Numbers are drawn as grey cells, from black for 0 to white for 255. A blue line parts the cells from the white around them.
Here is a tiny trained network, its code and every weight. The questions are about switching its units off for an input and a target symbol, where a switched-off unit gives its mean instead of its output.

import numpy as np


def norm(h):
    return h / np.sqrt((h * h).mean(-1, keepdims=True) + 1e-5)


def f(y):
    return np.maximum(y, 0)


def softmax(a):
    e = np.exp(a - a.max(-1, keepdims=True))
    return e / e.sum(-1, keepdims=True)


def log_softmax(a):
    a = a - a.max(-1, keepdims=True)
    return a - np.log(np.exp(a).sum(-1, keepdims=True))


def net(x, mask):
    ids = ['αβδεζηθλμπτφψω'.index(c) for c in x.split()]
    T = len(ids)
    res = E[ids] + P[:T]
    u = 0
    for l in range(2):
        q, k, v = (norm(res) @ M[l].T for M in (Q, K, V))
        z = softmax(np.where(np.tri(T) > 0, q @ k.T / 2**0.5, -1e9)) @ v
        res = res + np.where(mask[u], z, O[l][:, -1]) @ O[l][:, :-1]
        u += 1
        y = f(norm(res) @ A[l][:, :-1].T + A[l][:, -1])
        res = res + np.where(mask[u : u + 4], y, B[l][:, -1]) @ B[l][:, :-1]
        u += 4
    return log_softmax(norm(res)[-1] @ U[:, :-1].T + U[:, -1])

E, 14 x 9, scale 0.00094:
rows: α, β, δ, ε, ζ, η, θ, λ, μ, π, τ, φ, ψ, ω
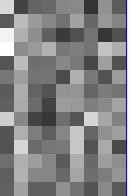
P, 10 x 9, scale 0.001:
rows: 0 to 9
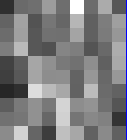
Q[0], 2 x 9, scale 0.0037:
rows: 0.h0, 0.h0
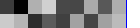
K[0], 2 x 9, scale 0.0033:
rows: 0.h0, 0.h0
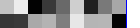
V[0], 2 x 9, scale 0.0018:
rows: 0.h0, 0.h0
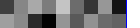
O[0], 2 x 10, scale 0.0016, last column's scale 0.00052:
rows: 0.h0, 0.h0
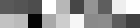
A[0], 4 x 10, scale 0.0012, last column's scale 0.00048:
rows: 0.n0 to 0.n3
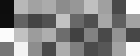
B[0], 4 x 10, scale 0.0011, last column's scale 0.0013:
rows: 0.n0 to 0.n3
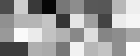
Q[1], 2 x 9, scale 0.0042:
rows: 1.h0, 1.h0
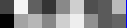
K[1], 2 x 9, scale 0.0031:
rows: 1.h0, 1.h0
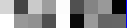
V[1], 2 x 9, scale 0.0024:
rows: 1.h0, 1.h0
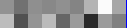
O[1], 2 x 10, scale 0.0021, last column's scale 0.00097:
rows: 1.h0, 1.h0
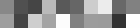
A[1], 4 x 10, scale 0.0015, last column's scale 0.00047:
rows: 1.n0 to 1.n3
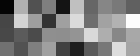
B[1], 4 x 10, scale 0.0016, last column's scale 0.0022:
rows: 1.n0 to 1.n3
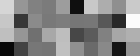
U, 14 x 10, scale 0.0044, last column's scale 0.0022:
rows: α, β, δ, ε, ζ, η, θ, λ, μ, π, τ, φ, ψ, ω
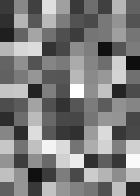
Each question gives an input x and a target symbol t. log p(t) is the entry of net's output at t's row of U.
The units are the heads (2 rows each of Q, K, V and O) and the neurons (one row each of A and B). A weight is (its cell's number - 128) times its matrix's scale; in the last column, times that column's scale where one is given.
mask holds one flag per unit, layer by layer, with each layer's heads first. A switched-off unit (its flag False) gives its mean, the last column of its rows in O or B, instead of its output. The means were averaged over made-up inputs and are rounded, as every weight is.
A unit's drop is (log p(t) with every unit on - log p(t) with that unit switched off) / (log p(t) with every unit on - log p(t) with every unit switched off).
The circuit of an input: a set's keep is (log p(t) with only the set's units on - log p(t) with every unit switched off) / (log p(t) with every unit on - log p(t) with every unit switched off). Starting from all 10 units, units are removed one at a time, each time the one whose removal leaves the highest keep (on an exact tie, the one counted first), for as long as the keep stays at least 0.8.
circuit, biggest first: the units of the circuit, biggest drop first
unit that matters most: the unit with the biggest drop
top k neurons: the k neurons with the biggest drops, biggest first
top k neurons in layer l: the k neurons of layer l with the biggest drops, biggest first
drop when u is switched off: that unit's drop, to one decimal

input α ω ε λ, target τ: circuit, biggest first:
1.h0; 0.n0
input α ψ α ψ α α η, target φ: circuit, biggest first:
1.h0; 0.h0; 1.n0
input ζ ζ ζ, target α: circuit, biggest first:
0.h0
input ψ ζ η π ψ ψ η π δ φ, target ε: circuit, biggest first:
1.h0; 1.n1
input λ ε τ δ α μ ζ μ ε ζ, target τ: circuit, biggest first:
0.h0; 0.n1; 1.h0
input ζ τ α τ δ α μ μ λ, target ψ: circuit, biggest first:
1.h0; 1.n0
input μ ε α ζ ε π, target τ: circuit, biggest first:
1.h0; 1.n2
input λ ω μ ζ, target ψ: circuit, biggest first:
1.n0; 1.h0; 0.n3
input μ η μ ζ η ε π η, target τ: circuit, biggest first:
1.h0; 1.n2
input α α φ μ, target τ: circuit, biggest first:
1.h0; 0.n0
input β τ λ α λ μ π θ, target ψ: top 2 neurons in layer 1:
1.n0; 1.n1
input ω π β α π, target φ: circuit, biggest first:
1.n1; 0.h0
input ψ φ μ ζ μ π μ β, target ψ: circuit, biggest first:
1.h0; 1.n0
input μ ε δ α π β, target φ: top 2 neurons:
1.n1; 0.n0
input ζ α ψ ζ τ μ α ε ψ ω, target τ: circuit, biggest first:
1.h0; 0.h0; 0.n1
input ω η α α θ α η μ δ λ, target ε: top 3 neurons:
1.n1; 0.n1; 1.n0
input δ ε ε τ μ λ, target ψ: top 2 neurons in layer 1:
1.n0; 1.n2
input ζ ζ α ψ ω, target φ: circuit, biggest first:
1.h0; 0.h0; 1.n1
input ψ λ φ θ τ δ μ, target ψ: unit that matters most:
0.h0
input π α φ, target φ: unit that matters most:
1.h0
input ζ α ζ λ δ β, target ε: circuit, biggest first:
1.h0; 1.n1; 0.h0; 1.n0
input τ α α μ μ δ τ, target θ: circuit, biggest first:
0.h0; 1.h0
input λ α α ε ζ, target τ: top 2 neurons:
0.n1; 0.n2
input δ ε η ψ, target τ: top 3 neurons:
0.n3; 0.n0; 0.n2
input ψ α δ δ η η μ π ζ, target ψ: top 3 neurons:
1.n0; 0.n3; 0.n1
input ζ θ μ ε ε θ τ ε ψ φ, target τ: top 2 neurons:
1.n2; 0.n3
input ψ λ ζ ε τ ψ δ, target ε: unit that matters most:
0.h0
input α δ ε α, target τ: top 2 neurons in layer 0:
0.n0; 0.n2
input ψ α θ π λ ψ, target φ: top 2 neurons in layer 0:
0.n0; 0.n3
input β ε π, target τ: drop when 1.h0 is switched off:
0.6
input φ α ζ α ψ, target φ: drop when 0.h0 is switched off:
0.2
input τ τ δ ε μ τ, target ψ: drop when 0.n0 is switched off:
0.1
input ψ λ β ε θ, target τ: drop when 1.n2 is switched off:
0.3
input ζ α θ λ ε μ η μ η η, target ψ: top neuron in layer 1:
1.n0
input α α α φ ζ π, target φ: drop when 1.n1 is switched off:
0.1
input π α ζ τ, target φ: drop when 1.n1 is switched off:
0.3
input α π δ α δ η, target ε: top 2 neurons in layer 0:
0.n2; 0.n1
